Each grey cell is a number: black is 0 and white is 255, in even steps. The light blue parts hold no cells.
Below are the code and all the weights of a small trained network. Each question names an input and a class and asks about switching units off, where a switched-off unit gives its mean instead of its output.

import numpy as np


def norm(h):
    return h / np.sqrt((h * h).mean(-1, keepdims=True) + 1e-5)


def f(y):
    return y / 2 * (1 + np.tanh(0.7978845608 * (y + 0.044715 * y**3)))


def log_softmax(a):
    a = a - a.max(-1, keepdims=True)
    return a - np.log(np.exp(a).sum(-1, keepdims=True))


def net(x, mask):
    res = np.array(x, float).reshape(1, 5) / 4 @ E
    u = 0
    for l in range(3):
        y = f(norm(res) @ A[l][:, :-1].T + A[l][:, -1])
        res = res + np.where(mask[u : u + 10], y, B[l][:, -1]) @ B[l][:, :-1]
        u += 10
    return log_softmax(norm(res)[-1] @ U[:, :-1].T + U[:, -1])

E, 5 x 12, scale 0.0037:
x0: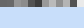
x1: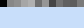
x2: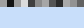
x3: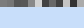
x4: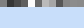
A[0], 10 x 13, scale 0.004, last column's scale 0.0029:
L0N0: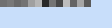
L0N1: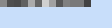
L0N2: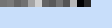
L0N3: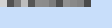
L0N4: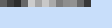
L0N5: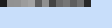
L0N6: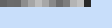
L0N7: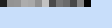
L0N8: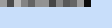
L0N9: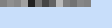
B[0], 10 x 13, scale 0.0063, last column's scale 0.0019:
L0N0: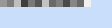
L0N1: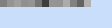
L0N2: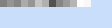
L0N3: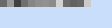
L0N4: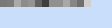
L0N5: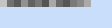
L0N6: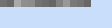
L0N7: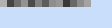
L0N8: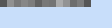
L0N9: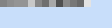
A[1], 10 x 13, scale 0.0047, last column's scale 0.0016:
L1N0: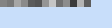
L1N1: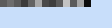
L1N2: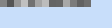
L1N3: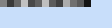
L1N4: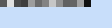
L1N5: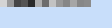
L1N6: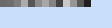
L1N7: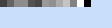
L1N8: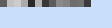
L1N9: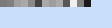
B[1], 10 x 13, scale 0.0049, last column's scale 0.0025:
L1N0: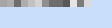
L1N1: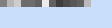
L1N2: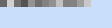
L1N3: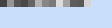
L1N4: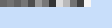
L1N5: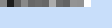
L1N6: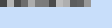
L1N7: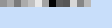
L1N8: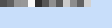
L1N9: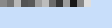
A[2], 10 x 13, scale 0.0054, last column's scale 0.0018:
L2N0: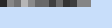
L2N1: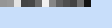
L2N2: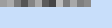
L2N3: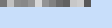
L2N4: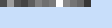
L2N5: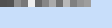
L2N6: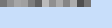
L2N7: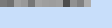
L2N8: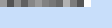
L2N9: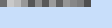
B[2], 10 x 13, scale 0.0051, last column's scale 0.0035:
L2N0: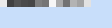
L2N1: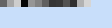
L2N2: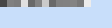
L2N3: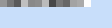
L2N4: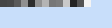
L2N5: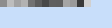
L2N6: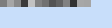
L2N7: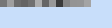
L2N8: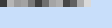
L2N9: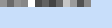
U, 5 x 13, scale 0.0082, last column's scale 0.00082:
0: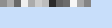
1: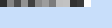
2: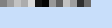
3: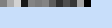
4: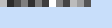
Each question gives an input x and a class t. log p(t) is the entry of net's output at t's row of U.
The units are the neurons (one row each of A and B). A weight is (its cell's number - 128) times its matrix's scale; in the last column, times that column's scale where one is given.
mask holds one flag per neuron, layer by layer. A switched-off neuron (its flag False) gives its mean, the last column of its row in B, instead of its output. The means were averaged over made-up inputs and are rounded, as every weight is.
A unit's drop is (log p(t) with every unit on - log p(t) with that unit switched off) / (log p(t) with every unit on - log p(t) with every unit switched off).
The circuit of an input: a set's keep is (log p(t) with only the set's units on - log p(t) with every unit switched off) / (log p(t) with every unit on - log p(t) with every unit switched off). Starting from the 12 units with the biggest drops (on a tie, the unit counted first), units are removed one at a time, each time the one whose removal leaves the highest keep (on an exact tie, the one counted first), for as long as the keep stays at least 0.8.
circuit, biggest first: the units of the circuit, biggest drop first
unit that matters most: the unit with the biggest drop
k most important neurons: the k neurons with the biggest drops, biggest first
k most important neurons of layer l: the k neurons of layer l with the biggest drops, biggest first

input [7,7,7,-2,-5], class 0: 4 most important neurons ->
(L1N7, L1N0, L1N4, L1N5)
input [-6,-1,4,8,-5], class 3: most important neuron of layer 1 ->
(L1N1)
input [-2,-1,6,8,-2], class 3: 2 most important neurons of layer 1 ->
(L1N1, L1N4)
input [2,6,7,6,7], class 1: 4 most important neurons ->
(L1N3, L0N9, L1N8, L1N6)
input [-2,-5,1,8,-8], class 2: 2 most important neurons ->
(L1N8, L0N9)
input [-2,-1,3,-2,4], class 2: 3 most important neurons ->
(L0N4, L0N1, L1N4)
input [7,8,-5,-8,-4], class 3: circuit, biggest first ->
(L1N9, L2N1)
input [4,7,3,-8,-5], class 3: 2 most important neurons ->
(L1N9, L2N1)
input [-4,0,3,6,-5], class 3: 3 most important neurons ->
(L1N1, L0N0, L0N4)
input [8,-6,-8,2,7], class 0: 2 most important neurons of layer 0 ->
(L0N3, L0N9)
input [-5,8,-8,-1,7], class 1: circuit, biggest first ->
(L1N4, L2N4)
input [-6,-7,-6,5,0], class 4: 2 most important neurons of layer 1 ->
(L1N5, L1N7)
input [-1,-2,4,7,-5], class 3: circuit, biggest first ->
(L1N1, L2N1)
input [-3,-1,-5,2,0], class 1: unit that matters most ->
L1N4
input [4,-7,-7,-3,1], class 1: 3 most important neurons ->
(L1N4, L2N4, L0N5)
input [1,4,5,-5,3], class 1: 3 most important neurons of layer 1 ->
(L1N3, L1N1, L1N6)
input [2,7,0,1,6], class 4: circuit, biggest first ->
(L0N7, L2N0)
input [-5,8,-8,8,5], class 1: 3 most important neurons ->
(L1N4, L1N9, L2N1)
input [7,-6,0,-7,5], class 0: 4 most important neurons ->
(L1N7, L1N0, L0N0, L1N1)
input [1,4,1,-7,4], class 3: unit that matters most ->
L1N9
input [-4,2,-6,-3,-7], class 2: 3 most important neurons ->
(L1N8, L0N3, L0N9)
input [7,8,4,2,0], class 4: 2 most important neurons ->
(L0N7, L2N0)
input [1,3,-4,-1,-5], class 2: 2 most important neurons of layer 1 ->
(L1N8, L1N3)
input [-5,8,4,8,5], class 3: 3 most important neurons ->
(L1N1, L0N0, L1N5)
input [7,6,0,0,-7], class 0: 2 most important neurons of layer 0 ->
(L0N1, L0N4)
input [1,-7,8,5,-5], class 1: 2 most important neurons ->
(L1N3, L1N6)
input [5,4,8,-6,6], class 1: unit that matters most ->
L1N3
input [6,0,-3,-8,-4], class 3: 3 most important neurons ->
(L1N9, L2N1, L0N2)
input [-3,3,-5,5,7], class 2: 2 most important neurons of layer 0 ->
(L0N3, L0N4)
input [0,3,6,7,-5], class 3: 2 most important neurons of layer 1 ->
(L1N1, L1N4)
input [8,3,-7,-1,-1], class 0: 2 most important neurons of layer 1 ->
(L1N7, L1N0)
